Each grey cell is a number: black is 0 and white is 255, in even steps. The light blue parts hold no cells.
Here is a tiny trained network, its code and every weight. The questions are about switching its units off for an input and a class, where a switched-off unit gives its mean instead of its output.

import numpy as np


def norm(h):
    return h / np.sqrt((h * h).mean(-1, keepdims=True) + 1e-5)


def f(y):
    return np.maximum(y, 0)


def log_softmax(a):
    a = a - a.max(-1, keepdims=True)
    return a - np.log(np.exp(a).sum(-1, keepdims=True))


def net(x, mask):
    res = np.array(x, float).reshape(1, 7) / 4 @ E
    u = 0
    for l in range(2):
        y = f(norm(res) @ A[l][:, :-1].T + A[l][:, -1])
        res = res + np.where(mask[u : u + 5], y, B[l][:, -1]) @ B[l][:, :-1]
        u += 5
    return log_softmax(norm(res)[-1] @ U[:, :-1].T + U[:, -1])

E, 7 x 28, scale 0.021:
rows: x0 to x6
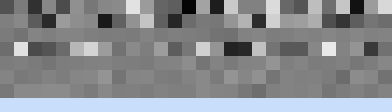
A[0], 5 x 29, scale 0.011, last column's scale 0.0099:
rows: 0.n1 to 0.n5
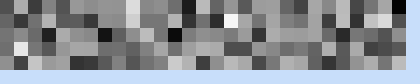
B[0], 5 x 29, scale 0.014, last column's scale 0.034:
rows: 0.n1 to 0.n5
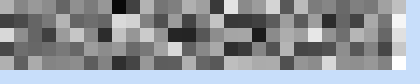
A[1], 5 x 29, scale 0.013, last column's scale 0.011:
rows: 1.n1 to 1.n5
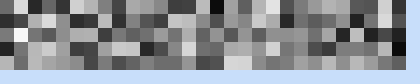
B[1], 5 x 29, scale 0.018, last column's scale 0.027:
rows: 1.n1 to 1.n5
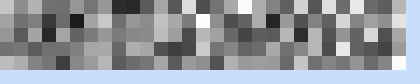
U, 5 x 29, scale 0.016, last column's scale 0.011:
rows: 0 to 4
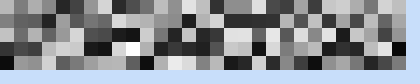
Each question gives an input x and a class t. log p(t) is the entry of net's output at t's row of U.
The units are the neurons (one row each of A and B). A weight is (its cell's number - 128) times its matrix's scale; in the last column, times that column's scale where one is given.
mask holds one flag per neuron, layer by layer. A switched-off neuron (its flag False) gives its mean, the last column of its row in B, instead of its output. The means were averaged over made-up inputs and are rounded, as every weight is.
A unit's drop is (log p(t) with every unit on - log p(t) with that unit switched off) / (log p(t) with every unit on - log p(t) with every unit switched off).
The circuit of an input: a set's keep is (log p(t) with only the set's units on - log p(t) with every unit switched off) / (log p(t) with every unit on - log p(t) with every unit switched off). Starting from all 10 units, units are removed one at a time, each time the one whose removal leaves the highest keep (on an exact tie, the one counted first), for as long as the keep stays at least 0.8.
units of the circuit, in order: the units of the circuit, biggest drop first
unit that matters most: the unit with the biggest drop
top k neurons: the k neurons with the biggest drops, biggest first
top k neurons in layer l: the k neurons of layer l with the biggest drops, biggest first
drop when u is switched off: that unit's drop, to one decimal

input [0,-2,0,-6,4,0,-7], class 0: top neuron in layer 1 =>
[1.n5]
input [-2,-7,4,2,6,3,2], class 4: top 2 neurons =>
[0.n3 0.n5]
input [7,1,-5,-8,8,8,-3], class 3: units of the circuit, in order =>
[0.n2 1.n2]
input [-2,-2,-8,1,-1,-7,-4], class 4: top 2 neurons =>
[0.n3 0.n2]
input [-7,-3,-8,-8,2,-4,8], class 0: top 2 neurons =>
[0.n3 1.n2]
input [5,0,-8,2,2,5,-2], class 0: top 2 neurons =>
[0.n1 0.n3]
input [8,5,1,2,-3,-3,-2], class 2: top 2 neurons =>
[0.n1 1.n1]
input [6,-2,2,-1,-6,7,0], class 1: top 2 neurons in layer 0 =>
[0.n2 0.n3]
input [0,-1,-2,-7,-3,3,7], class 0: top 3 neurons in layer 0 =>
[0.n5 0.n3 0.n4]
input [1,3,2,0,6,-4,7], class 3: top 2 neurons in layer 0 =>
[0.n5 0.n4]
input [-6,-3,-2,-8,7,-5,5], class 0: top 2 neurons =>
[0.n3 1.n2]
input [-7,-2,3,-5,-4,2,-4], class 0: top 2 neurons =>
[0.n3 1.n2]
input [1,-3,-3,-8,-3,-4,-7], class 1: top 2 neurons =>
[0.n2 0.n3]
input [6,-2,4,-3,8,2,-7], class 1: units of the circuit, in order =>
[0.n2]
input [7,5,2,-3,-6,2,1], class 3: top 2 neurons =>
[0.n2 1.n2]
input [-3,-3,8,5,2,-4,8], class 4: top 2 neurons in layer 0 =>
[0.n3 0.n4]
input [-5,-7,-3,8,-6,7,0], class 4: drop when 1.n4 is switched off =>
0.0
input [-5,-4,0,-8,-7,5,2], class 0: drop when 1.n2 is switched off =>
0.2
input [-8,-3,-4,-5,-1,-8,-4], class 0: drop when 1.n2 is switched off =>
0.1
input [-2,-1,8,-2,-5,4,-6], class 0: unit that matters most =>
0.n3
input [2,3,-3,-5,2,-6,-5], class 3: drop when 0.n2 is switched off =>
1.1
